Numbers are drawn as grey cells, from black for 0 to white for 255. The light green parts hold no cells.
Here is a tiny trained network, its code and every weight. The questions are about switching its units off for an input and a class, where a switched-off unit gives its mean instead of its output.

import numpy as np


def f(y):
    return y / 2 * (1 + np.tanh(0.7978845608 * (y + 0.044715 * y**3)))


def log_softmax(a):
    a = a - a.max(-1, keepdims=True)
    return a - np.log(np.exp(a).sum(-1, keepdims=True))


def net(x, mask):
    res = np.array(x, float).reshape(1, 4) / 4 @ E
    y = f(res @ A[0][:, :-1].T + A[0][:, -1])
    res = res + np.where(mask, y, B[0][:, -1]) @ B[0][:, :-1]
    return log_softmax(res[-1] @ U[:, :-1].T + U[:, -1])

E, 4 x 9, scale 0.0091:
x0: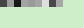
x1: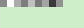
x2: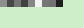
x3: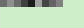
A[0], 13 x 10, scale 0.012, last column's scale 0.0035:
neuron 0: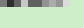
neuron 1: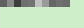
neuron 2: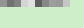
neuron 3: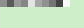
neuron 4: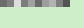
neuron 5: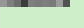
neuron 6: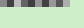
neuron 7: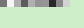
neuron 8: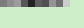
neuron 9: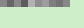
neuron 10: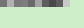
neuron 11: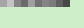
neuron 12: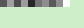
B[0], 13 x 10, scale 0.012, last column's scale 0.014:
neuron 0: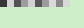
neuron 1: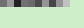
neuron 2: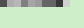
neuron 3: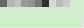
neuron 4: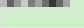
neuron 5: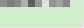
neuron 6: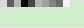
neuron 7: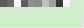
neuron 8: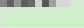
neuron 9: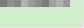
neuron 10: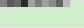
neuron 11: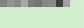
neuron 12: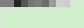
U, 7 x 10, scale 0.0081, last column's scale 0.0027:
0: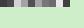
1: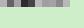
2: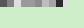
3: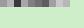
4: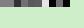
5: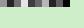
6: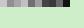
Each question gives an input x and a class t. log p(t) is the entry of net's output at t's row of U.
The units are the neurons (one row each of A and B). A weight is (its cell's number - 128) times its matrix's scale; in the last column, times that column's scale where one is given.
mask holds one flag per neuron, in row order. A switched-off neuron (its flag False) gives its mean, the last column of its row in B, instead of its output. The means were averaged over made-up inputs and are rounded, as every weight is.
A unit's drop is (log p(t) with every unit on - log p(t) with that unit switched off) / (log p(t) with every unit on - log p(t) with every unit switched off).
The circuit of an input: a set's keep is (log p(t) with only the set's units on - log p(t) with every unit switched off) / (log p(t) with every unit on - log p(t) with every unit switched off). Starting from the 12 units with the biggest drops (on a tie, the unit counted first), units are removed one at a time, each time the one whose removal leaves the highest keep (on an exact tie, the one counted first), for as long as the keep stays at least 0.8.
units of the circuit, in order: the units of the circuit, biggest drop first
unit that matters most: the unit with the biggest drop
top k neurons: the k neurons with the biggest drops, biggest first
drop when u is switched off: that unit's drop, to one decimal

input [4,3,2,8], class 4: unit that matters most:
neuron 1
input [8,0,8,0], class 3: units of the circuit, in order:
[neuron 3; neuron 1]
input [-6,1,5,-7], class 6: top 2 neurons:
[neuron 7; neuron 4]
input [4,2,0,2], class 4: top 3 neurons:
[neuron 6; neuron 8; neuron 3]
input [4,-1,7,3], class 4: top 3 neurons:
[neuron 1; neuron 8; neuron 7]
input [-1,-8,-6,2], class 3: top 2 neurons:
[neuron 0; neuron 7]
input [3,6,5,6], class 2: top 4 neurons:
[neuron 7; neuron 6; neuron 8; neuron 11]
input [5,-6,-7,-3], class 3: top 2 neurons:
[neuron 7; neuron 12]
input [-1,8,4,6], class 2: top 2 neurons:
[neuron 7; neuron 6]
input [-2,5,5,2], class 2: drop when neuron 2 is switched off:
-0.1
